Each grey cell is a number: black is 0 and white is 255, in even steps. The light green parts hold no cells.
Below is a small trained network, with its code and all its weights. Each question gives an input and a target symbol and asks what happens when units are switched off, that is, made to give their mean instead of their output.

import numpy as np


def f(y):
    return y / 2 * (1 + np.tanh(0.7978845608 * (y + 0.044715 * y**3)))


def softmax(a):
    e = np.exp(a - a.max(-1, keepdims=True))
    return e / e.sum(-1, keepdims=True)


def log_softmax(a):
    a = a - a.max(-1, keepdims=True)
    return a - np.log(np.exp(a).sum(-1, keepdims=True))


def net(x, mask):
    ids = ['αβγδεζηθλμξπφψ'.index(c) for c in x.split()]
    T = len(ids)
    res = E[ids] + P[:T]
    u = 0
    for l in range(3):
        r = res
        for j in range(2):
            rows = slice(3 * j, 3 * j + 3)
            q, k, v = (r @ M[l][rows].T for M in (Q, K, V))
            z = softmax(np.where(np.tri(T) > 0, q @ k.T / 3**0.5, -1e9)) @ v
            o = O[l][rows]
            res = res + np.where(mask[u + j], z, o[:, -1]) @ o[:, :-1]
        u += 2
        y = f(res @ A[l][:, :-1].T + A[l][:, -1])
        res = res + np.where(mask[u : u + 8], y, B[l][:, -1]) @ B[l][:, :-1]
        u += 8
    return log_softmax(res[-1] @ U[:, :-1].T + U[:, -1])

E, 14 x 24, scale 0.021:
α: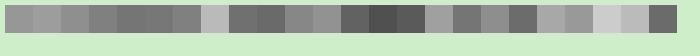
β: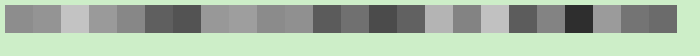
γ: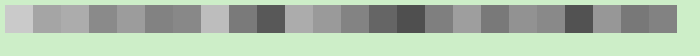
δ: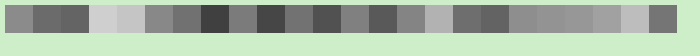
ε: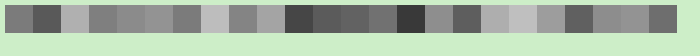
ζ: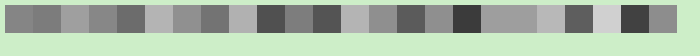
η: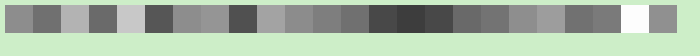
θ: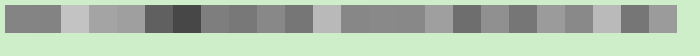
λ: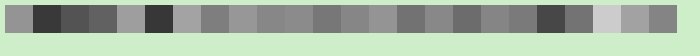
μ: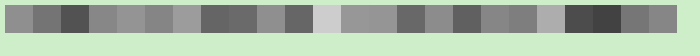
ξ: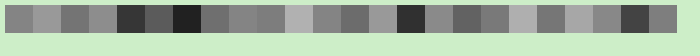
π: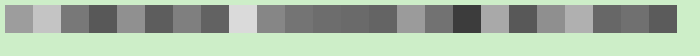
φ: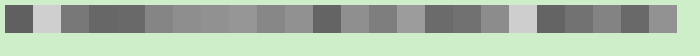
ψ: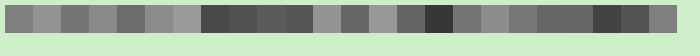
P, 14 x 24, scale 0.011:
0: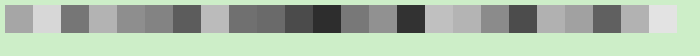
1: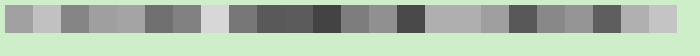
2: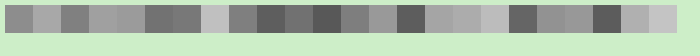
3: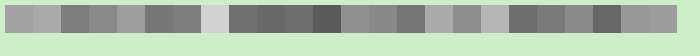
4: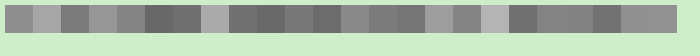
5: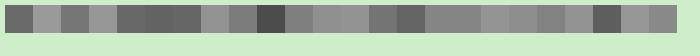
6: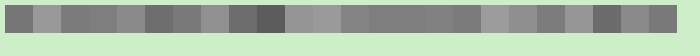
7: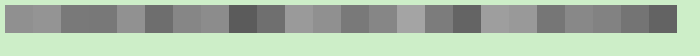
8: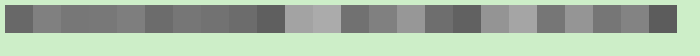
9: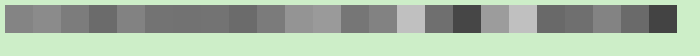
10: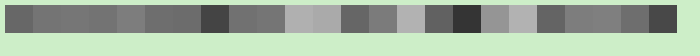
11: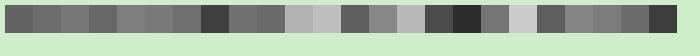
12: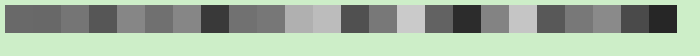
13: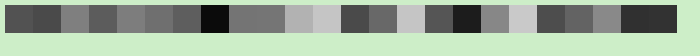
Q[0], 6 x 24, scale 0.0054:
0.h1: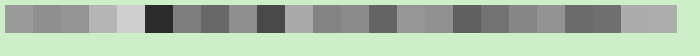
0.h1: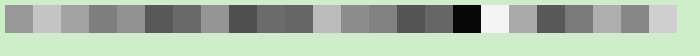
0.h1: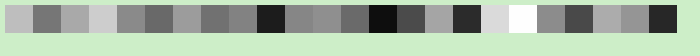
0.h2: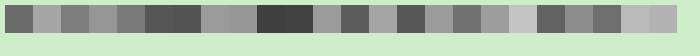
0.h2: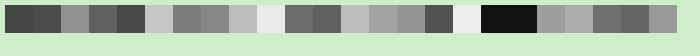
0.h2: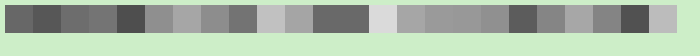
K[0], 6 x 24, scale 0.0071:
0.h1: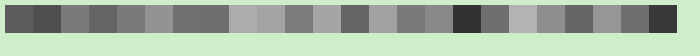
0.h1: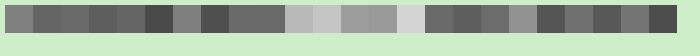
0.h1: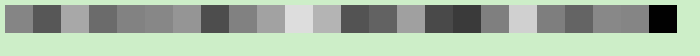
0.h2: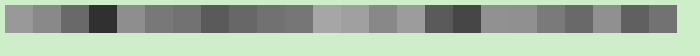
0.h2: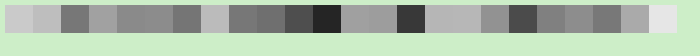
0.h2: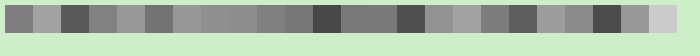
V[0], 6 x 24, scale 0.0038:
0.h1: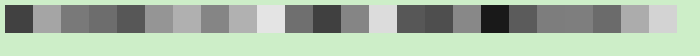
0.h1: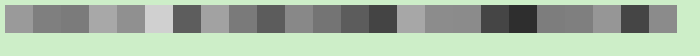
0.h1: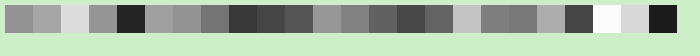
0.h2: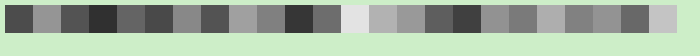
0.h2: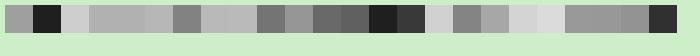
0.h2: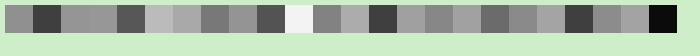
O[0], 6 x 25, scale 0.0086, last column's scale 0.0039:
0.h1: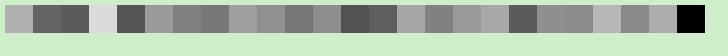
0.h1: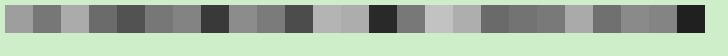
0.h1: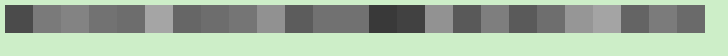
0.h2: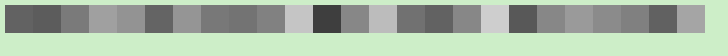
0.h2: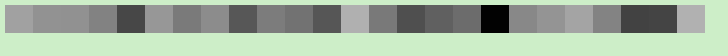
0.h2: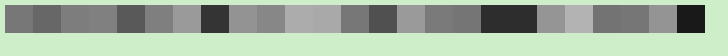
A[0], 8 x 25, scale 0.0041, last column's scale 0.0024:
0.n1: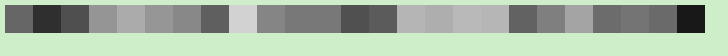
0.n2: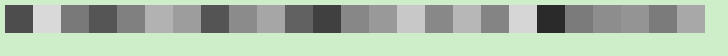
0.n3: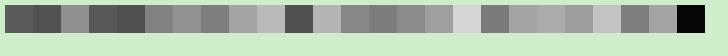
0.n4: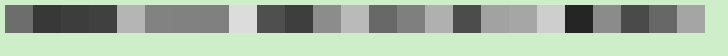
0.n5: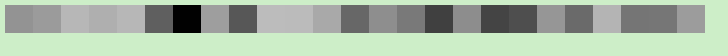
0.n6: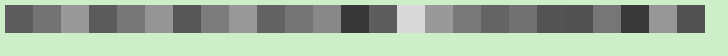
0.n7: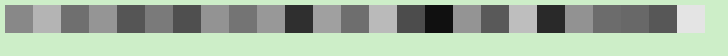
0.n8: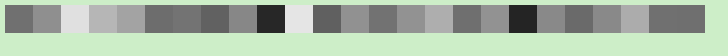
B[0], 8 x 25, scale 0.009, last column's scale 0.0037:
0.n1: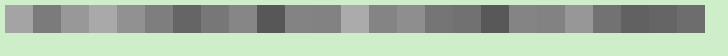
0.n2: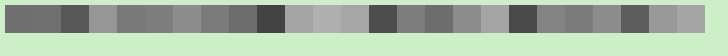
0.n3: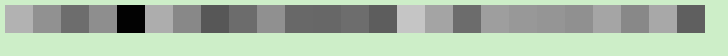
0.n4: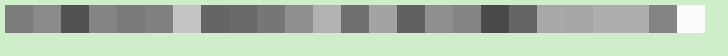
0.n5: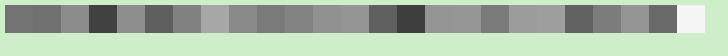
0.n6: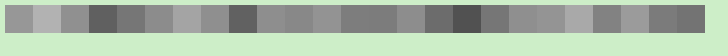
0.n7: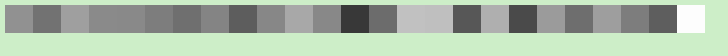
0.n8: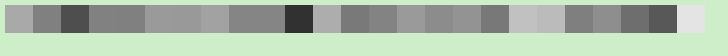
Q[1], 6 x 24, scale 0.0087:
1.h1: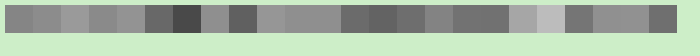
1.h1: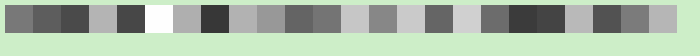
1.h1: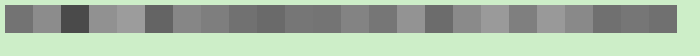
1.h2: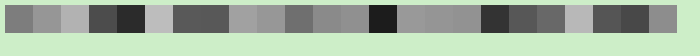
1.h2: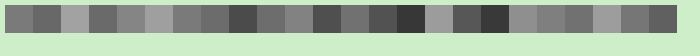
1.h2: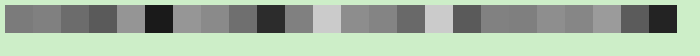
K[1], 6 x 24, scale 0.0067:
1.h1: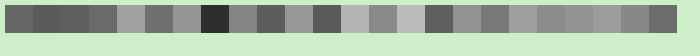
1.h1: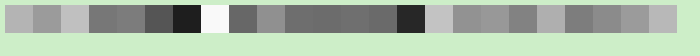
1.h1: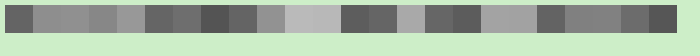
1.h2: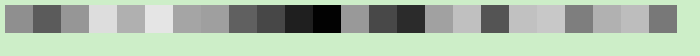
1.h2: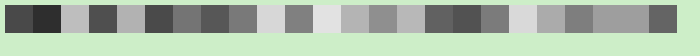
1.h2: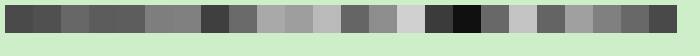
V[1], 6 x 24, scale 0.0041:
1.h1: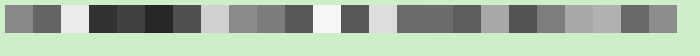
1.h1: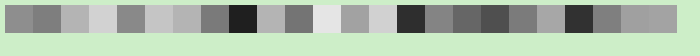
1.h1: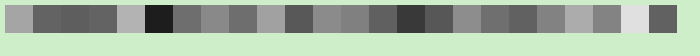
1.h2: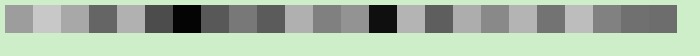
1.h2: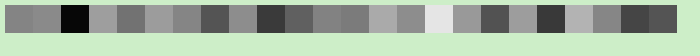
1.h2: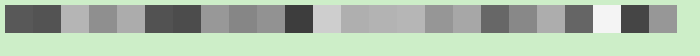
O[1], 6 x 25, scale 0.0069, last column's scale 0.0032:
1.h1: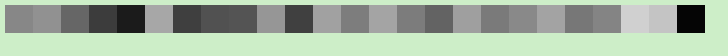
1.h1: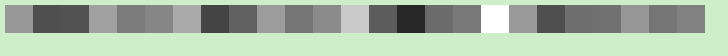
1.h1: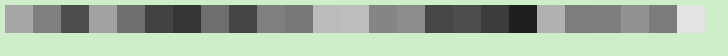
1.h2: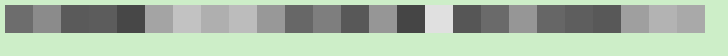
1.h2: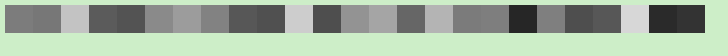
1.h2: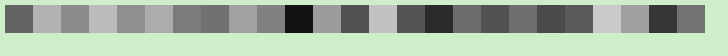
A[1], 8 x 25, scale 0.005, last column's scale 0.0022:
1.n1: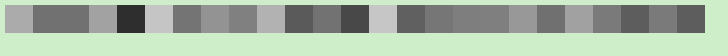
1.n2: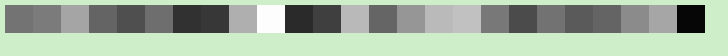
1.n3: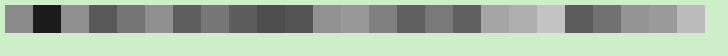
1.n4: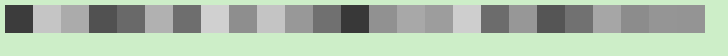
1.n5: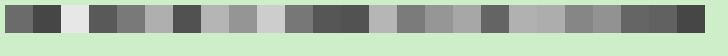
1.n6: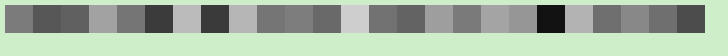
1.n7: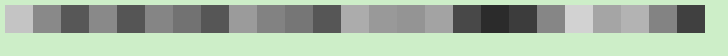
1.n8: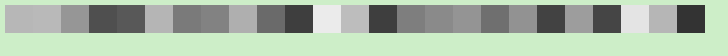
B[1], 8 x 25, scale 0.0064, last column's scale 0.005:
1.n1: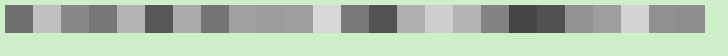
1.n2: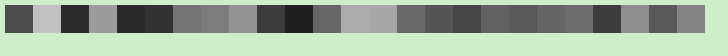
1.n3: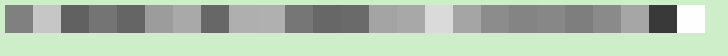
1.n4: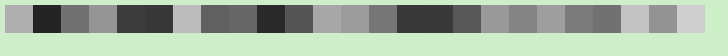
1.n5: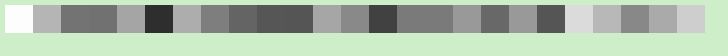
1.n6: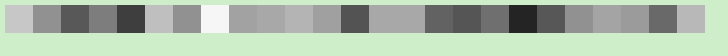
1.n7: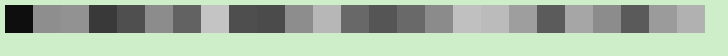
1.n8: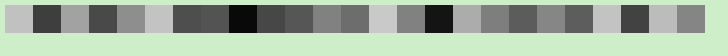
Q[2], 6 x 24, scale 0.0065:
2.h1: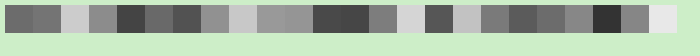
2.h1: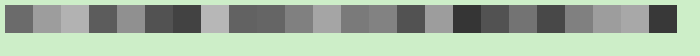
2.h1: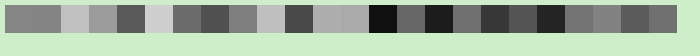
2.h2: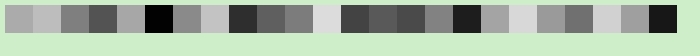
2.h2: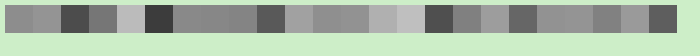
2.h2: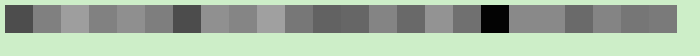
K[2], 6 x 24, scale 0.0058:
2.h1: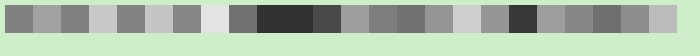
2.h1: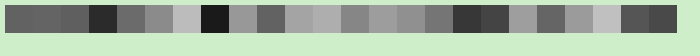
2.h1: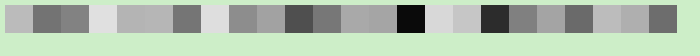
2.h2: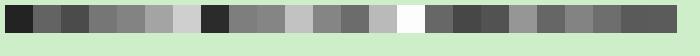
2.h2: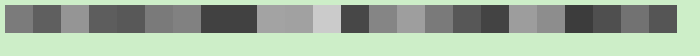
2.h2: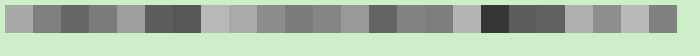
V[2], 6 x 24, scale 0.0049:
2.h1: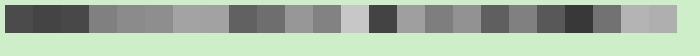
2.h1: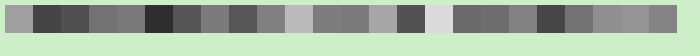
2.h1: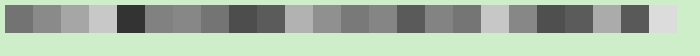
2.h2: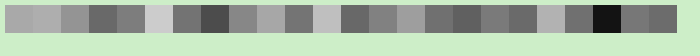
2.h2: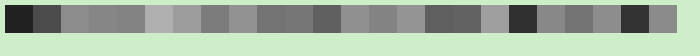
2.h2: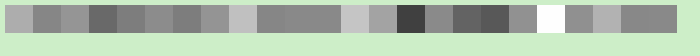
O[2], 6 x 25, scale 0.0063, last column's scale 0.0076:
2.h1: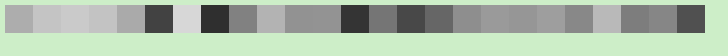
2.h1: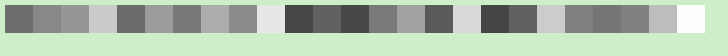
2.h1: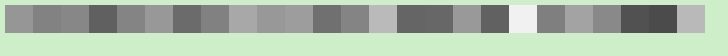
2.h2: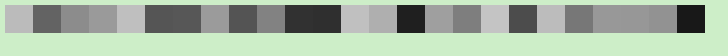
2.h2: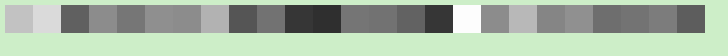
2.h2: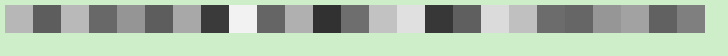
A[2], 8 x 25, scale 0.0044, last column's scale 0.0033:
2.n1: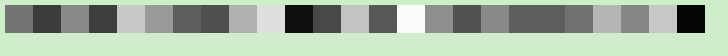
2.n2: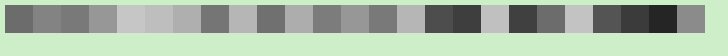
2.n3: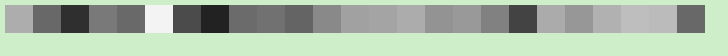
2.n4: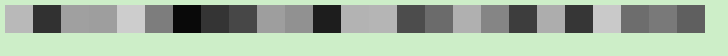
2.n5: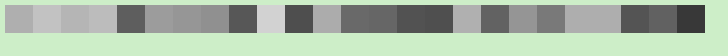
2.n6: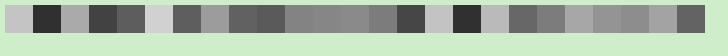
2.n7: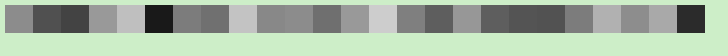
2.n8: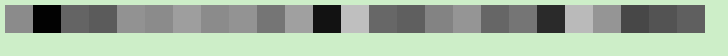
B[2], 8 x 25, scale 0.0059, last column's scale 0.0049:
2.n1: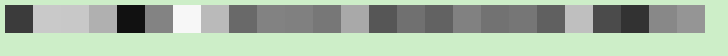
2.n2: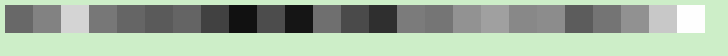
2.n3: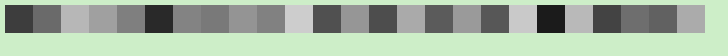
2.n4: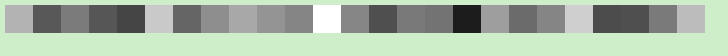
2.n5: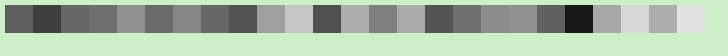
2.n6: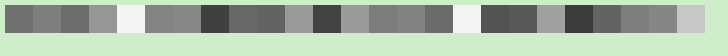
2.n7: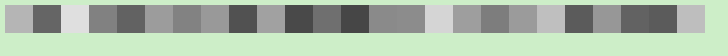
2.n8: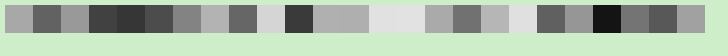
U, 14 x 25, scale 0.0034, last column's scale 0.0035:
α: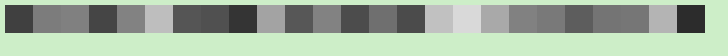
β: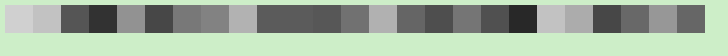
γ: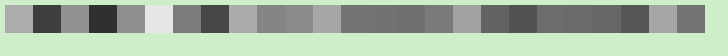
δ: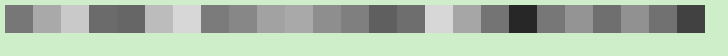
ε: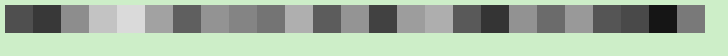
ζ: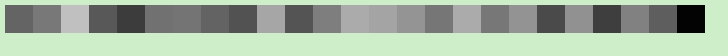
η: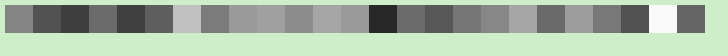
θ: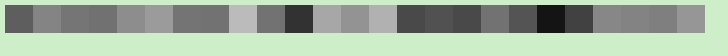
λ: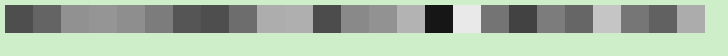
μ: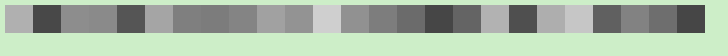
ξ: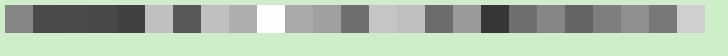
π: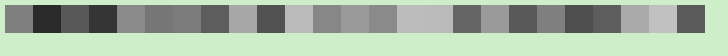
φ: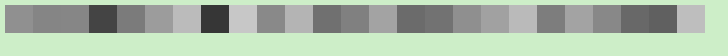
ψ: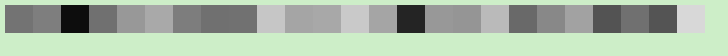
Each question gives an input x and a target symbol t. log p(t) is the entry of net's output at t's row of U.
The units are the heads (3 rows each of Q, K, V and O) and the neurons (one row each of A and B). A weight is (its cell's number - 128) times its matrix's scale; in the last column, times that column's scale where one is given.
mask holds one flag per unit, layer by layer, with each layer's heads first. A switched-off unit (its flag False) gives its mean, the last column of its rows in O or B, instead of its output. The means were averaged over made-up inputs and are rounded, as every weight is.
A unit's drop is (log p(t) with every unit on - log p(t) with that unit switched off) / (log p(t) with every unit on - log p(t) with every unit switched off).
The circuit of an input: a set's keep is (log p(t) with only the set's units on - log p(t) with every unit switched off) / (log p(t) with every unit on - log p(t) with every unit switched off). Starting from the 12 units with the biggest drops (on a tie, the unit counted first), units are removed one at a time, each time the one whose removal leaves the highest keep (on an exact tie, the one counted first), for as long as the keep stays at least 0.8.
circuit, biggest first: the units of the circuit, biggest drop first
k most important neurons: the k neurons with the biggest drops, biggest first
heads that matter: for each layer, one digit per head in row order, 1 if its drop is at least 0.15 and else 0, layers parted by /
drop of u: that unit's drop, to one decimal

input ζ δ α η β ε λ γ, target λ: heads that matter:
00 / 01 / 11
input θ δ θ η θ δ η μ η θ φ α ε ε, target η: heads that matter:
00 / 10 / 01
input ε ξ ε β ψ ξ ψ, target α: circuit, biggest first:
[0.n7 1.h1 2.h2]
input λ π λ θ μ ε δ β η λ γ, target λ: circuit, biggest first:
[1.h2 2.h1 2.n5]
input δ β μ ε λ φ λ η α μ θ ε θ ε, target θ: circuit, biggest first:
[1.h2]
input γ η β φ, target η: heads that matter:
00 / 00 / 01
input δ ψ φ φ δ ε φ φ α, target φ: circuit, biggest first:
[2.h1 1.h1 0.n2]
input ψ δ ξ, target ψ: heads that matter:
01 / 01 / 11
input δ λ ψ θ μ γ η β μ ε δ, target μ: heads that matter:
00 / 11 / 01
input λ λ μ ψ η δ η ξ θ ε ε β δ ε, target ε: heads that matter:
01 / 10 / 00
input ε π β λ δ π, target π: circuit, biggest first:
[2.h1 2.h2]
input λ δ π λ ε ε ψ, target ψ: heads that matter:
00 / 00 / 11
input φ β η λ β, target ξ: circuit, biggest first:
[1.h1 2.n2 0.n8]
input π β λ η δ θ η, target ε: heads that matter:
00 / 10 / 00
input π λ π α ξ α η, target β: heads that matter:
00 / 10 / 01
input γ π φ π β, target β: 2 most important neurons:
[1.n5 0.n4]
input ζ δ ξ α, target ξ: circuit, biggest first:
[2.h1]
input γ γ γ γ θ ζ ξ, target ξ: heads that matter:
00 / 01 / 10
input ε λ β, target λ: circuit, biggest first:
[1.h2 2.h1]
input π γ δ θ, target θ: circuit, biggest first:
[0.h1 1.h2 0.h2]
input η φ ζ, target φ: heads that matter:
00 / 00 / 10
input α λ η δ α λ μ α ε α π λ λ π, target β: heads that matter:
10 / 00 / 01
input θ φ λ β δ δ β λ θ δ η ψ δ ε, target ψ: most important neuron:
[0.n4]
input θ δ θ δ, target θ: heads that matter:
00 / 01 / 00
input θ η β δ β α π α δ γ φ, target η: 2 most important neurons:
[1.n4 1.n3]
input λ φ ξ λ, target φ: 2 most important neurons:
[0.n2 1.n4]
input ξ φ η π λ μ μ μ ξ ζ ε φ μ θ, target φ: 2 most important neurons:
[0.n2 1.n3]
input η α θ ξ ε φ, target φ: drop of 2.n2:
0.1
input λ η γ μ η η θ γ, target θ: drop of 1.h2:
1.0
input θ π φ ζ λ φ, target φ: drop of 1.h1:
0.7
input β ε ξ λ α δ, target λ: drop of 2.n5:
0.2
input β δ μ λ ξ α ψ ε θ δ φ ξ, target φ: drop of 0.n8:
-0.1
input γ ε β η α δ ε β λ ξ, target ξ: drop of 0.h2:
-0.1
